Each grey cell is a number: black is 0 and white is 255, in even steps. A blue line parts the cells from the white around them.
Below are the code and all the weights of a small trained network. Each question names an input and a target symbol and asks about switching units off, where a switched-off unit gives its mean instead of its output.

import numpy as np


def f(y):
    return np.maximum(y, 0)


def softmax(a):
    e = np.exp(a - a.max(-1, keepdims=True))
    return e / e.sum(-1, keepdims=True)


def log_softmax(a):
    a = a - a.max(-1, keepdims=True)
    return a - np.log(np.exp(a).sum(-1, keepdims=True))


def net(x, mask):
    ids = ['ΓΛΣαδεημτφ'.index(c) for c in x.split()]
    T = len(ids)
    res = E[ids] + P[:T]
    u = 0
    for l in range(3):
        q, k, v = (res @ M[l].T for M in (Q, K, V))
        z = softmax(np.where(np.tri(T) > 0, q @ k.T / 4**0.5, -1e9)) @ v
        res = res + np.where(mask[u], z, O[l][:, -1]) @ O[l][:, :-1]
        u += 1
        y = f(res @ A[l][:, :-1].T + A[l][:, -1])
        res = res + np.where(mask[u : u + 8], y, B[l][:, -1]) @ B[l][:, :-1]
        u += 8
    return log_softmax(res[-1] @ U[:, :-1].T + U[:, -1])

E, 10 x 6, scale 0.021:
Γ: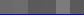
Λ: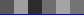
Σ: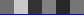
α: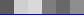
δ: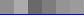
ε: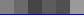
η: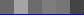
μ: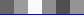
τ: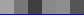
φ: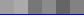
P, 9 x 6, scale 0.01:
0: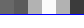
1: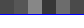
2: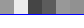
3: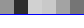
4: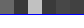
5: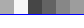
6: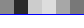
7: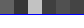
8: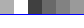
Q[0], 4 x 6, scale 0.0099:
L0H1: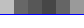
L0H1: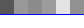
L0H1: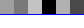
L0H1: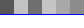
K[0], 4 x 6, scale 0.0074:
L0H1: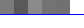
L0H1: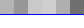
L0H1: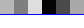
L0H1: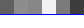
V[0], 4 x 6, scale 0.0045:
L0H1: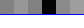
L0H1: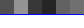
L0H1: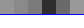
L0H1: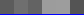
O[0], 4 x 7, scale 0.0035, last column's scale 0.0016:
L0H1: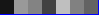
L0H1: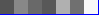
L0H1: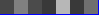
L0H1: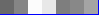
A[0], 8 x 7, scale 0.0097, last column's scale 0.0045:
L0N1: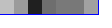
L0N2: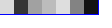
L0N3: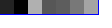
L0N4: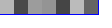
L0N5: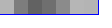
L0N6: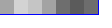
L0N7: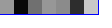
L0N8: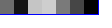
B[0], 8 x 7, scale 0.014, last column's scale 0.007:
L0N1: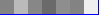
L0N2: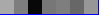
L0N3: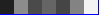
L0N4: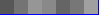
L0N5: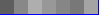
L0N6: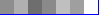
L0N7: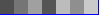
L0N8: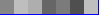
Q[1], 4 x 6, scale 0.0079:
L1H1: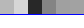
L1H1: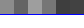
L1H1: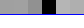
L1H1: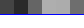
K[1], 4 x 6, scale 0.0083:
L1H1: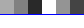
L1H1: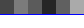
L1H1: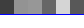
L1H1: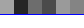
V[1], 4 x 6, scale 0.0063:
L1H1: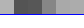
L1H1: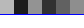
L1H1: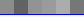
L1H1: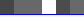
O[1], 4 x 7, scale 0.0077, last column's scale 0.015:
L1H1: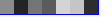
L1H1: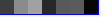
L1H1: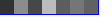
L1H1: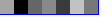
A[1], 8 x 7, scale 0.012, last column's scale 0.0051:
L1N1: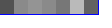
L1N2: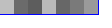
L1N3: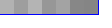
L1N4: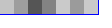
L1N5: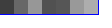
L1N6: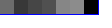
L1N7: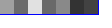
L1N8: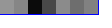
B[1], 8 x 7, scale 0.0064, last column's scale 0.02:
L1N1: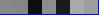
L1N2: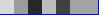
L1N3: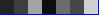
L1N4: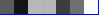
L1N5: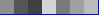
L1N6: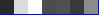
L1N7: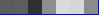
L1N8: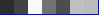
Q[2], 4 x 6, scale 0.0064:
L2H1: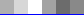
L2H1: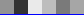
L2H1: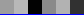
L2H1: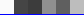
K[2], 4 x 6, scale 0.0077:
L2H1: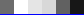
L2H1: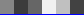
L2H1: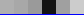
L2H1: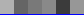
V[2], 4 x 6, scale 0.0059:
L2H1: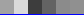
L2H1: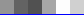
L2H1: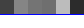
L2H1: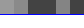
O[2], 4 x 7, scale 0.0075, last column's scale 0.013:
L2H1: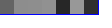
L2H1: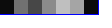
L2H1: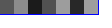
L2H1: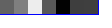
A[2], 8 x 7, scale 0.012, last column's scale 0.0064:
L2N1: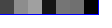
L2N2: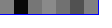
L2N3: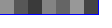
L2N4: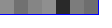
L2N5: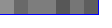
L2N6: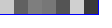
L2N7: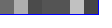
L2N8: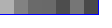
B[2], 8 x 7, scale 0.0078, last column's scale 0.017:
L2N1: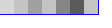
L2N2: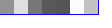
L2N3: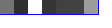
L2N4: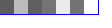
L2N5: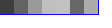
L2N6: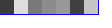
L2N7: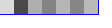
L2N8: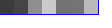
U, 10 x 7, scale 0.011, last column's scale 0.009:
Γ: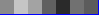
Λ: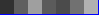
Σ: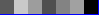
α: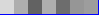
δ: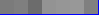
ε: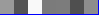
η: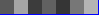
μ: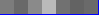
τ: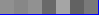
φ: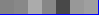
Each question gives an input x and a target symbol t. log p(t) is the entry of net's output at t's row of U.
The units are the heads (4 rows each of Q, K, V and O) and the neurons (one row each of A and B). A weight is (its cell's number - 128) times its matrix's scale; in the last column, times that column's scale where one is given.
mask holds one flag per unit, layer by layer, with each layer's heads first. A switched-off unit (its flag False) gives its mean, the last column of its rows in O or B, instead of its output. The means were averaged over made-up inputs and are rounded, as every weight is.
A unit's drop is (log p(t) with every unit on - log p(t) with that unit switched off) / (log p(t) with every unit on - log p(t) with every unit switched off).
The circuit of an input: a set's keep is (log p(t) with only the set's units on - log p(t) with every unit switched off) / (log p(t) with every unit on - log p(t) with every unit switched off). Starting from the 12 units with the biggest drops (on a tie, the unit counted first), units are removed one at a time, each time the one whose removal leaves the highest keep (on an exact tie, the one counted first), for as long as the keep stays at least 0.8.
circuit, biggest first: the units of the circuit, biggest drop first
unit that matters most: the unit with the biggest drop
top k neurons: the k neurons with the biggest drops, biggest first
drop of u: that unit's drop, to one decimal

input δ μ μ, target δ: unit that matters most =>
L0N6
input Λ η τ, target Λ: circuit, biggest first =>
(L1N8; L2N1)
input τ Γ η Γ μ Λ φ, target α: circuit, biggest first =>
(L0N2; L1N2)
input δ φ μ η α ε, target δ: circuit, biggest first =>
(L1H1; L2H1; L1N4; L0N3)
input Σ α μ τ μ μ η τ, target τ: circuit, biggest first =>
(L0N7; L2N1; L2H1)
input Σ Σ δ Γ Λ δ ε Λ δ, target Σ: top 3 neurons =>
(L1N4; L2N6; L0N7)
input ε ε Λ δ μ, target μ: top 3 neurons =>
(L0N3; L2N8; L2N7)
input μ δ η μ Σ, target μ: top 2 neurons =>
(L2N8; L0N6)
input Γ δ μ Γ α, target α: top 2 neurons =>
(L2N7; L1N4)
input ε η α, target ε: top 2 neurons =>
(L1N3; L1N4)
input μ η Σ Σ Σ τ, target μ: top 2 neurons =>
(L0N6; L0N8)
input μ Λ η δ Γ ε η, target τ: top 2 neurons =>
(L1N7; L1N5)
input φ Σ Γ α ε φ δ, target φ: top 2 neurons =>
(L2N3; L2N2)
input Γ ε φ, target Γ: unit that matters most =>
L1N3
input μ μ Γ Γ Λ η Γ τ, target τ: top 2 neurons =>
(L0N7; L1N4)
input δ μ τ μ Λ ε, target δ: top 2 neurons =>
(L1N4; L0N5)
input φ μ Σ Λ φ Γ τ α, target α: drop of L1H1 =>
0.0
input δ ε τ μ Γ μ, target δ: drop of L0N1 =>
0.1
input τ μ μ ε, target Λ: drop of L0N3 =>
0.1
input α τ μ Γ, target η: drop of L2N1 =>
-0.1
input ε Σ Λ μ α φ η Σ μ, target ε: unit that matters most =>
L0N3
